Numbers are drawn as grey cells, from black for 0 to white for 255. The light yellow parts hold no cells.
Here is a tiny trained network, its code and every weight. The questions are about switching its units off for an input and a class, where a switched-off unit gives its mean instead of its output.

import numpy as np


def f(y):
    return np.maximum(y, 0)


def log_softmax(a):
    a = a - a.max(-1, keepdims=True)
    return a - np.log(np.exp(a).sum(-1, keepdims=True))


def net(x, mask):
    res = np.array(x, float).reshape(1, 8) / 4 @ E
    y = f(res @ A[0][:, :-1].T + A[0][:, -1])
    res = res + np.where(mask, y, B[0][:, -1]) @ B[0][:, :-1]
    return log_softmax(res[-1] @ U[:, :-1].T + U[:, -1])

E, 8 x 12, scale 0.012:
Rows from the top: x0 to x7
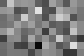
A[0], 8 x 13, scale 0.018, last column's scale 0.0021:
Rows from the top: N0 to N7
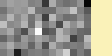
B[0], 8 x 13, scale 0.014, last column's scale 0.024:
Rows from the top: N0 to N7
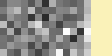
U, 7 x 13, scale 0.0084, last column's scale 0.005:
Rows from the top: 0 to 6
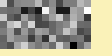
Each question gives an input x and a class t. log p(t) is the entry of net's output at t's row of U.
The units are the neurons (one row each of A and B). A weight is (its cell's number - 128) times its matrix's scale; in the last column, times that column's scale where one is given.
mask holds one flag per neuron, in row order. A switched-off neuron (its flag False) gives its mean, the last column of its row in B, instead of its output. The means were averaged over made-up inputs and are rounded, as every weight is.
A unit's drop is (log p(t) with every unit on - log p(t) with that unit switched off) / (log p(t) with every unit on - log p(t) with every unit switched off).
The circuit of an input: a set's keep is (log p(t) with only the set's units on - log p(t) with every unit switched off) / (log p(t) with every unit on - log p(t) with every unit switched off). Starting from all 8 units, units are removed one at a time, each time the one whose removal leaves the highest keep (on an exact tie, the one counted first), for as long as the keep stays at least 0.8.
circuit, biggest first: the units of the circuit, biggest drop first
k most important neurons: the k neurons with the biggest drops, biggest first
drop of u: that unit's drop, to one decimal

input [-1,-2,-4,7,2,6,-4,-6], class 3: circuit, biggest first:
N1
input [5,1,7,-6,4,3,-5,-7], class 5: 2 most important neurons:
N2, N0
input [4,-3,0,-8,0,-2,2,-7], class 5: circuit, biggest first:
N0, N4
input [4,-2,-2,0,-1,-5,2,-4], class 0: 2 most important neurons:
N3, N4
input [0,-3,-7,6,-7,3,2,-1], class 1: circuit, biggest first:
N4, N5
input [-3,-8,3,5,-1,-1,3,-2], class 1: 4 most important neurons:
N4, N5, N7, N3
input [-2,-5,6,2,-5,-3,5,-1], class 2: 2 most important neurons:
N4, N5
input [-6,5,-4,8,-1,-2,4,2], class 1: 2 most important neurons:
N4, N3
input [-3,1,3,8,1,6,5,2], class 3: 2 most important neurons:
N4, N5
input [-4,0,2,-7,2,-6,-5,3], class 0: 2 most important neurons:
N3, N5
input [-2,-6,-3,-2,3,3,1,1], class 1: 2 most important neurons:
N4, N5
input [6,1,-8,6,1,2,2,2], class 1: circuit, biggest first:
N4, N0
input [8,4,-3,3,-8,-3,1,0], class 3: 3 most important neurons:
N4, N5, N3
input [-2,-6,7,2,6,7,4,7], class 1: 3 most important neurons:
N5, N4, N7
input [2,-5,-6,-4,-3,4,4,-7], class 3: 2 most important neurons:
N1, N4
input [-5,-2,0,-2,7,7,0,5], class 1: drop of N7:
0.3
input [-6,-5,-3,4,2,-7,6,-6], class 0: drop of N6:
0.0
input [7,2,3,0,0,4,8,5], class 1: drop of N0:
0.1
